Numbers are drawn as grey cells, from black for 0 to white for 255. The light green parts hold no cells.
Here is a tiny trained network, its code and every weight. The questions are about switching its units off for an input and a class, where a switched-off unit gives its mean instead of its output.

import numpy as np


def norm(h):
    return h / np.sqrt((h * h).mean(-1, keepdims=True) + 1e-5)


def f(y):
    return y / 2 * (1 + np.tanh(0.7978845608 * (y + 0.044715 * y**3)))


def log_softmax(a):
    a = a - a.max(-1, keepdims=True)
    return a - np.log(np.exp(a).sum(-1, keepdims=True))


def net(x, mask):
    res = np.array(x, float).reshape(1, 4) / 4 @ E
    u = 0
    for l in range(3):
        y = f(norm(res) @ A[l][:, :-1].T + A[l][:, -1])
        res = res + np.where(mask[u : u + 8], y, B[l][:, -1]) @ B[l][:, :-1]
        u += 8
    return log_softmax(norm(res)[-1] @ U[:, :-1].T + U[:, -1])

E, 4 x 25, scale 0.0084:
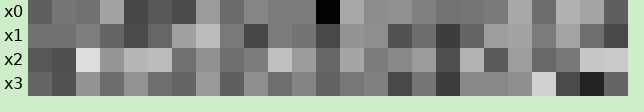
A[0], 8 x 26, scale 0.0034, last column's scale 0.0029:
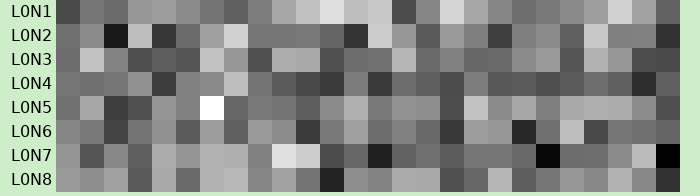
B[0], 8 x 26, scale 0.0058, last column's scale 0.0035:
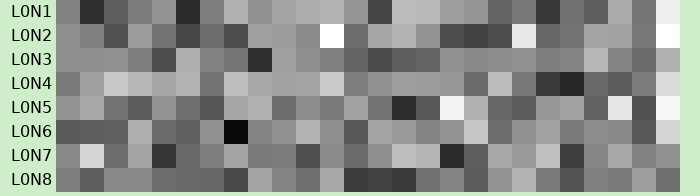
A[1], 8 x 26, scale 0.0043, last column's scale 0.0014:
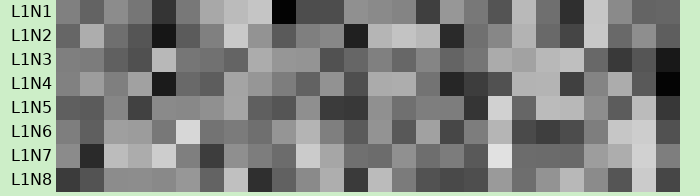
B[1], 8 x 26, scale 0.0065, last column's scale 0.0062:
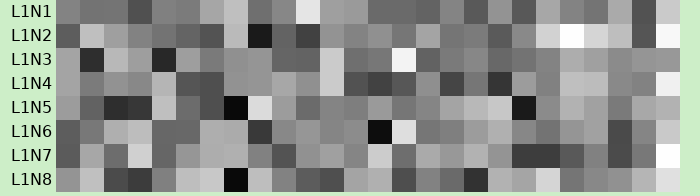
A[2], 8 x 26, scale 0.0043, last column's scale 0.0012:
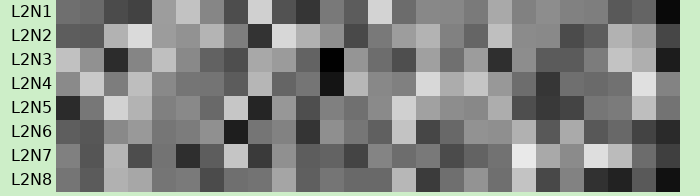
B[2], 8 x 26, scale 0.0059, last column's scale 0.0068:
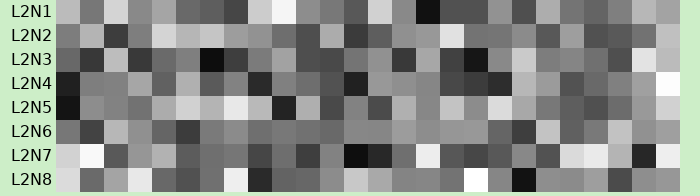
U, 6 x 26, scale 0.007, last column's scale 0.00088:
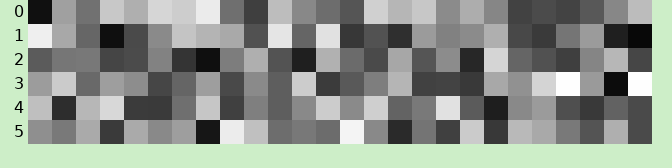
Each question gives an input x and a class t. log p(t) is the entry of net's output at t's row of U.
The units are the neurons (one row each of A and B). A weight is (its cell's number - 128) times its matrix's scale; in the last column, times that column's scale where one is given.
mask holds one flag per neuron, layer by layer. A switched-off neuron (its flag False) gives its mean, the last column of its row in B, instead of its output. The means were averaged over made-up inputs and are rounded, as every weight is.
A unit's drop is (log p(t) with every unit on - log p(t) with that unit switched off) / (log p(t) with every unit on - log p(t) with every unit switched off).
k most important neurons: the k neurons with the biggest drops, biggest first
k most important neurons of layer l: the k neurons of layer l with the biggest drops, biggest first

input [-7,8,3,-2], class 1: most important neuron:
[L1N1]
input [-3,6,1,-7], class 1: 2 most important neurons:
[L0N5 L1N1]
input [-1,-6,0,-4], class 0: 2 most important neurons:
[L1N8 L1N6]
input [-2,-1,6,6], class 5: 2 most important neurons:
[L1N8 L1N5]
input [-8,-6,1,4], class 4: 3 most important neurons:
[L0N4 L1N8 L2N8]
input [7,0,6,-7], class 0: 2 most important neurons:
[L2N5 L1N7]
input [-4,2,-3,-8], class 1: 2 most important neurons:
[L1N1 L1N8]
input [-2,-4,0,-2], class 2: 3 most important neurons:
[L0N4 L2N3 L0N5]
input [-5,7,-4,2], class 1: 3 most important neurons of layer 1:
[L1N1 L1N2 L1N4]
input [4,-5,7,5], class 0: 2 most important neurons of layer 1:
[L1N6 L1N7]
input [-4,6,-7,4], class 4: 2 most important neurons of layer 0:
[L0N7 L0N2]
